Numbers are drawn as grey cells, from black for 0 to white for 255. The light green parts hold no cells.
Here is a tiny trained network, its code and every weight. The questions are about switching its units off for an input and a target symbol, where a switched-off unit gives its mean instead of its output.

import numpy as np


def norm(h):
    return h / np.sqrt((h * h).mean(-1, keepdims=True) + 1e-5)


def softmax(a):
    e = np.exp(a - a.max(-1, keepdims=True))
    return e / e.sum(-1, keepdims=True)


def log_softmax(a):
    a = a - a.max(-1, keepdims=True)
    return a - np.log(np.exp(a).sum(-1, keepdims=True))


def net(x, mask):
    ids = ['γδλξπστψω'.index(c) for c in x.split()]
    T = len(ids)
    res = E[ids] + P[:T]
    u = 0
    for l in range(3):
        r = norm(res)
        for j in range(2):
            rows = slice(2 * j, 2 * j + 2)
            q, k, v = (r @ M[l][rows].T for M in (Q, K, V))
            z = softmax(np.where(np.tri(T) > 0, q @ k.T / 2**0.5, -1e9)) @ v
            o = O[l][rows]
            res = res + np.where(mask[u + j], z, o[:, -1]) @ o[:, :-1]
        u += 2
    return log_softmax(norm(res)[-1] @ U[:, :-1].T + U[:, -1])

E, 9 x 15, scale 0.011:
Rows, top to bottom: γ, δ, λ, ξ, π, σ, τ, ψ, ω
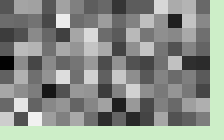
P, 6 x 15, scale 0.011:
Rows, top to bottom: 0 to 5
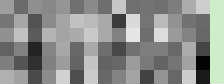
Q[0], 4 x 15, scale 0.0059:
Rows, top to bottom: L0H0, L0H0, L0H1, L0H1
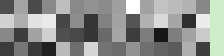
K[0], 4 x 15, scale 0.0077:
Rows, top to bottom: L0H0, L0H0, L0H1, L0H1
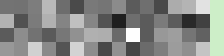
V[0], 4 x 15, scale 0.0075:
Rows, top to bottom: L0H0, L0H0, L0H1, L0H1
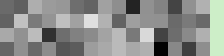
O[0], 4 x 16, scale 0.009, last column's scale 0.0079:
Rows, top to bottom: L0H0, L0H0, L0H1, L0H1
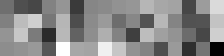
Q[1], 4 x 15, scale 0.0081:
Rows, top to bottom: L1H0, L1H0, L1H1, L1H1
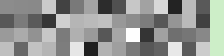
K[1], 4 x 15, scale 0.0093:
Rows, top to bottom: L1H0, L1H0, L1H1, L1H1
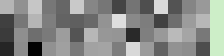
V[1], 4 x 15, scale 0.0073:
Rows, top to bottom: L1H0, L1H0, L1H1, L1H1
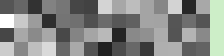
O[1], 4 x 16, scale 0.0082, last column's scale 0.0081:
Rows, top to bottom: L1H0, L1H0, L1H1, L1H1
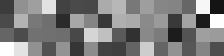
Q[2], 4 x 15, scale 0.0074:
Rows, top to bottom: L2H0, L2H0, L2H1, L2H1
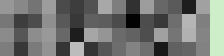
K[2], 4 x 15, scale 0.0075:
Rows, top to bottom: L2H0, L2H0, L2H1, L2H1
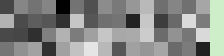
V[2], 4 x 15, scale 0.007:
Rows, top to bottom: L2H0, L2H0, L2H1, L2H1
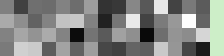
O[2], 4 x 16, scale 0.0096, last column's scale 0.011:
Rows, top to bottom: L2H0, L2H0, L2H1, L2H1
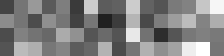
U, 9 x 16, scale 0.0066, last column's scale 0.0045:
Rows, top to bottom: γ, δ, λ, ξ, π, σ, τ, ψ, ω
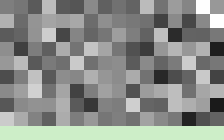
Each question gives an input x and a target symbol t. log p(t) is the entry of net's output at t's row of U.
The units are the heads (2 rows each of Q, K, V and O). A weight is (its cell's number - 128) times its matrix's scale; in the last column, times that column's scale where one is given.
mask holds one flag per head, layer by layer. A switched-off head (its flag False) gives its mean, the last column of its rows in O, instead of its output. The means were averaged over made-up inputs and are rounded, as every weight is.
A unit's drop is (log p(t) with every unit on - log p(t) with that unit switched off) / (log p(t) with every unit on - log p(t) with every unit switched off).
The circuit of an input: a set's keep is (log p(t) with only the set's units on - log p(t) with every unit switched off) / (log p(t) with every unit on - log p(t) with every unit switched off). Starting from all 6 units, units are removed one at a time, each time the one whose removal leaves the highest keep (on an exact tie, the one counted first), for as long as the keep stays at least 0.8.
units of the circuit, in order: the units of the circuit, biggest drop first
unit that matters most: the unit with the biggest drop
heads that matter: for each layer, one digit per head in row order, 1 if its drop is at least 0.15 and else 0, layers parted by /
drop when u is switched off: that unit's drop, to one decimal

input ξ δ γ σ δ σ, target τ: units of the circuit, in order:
[L2H1 L0H1]
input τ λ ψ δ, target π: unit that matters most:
L0H1
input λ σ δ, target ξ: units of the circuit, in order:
[L0H0 L1H0 L0H1 L1H1]
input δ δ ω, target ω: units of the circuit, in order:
[L0H1 L1H1]
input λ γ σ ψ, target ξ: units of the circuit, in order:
[L0H0 L0H1 L1H0 L1H1]
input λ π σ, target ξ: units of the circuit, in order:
[L0H0 L1H0 L0H1 L1H1]
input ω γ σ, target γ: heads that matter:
11 / 01 / 00
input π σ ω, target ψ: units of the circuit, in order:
[L1H1 L0H1 L2H1]
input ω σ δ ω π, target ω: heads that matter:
10 / 11 / 00
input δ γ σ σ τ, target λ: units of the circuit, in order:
[L1H1 L1H0 L0H0 L2H0]
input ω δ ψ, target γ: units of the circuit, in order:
[L0H0 L1H0]
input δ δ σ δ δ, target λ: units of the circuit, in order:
[L1H1 L1H0 L0H0 L2H1]
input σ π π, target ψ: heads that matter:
11 / 01 / 01
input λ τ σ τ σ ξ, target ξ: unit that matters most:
L0H0
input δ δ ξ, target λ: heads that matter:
10 / 11 / 01
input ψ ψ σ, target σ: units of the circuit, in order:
[L2H1 L1H1 L1H0 L2H0]
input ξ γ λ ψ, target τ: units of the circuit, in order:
[L0H1 L2H1]
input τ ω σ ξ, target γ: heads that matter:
01 / 01 / 11
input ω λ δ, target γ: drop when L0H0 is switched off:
0.3
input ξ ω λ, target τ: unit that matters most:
L2H1
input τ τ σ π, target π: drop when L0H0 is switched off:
0.6
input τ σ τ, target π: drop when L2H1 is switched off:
0.1
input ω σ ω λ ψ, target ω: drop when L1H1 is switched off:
0.9
